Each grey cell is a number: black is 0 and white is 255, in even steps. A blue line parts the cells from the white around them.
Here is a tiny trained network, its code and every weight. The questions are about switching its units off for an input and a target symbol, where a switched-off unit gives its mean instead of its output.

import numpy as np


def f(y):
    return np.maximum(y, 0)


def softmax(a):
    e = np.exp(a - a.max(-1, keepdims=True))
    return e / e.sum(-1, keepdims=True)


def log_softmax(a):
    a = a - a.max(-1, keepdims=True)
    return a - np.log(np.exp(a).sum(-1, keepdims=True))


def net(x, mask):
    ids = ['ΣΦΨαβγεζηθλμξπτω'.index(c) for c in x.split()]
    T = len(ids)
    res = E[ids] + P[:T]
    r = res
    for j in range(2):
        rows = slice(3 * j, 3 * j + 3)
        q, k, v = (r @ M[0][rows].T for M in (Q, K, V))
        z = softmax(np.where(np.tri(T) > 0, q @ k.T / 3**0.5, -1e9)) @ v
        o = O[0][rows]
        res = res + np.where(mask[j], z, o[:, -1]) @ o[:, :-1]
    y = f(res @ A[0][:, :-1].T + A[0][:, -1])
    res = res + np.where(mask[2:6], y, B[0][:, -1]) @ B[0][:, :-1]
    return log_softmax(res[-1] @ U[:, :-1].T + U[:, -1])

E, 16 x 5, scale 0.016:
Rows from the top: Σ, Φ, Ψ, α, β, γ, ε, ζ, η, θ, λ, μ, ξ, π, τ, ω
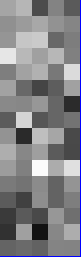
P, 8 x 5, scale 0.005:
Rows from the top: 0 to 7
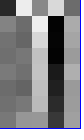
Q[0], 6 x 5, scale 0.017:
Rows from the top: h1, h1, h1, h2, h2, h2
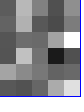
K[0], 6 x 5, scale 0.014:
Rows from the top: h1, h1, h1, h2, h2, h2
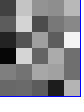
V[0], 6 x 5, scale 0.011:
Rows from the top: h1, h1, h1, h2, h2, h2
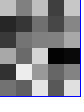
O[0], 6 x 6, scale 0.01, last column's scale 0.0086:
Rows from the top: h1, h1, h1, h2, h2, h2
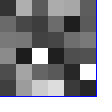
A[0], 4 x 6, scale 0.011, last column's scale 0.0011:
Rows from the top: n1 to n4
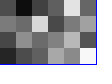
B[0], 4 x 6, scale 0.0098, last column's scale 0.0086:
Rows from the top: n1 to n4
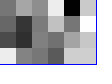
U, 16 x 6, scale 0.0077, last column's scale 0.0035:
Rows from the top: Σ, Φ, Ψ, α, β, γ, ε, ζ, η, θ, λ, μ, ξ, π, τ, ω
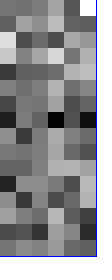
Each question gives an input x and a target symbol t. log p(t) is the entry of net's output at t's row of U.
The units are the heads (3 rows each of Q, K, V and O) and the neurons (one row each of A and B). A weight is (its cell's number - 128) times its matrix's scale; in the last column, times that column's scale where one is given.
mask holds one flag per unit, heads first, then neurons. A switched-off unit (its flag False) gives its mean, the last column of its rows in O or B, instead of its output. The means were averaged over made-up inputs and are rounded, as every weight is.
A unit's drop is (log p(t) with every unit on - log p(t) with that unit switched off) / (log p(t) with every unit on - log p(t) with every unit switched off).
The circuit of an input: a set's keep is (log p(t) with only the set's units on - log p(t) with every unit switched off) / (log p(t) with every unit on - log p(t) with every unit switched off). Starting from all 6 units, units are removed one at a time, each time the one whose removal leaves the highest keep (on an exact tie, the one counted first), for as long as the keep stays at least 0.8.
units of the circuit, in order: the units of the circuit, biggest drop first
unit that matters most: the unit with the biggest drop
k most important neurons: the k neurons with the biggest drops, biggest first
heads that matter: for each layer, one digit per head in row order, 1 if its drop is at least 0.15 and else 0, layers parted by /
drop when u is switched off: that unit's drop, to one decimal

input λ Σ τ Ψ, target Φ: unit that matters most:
h2
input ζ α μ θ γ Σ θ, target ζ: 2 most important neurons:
[n2, n1]
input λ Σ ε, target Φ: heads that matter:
01
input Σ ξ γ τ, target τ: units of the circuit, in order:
[h2, h1]
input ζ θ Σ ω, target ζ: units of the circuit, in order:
[h2, n2]
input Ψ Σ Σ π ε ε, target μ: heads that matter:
01
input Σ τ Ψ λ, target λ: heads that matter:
11
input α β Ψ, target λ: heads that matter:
10
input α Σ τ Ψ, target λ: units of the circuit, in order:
[h1, n3, h2]
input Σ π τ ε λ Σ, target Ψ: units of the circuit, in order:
[h1, h2]
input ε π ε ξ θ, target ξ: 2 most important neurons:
[n1, n2]
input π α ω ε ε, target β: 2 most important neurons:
[n3, n1]
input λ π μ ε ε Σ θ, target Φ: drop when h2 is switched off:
0.8
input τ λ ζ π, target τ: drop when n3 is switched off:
0.3
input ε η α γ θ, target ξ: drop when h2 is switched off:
1.5
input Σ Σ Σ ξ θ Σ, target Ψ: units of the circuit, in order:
[h2]
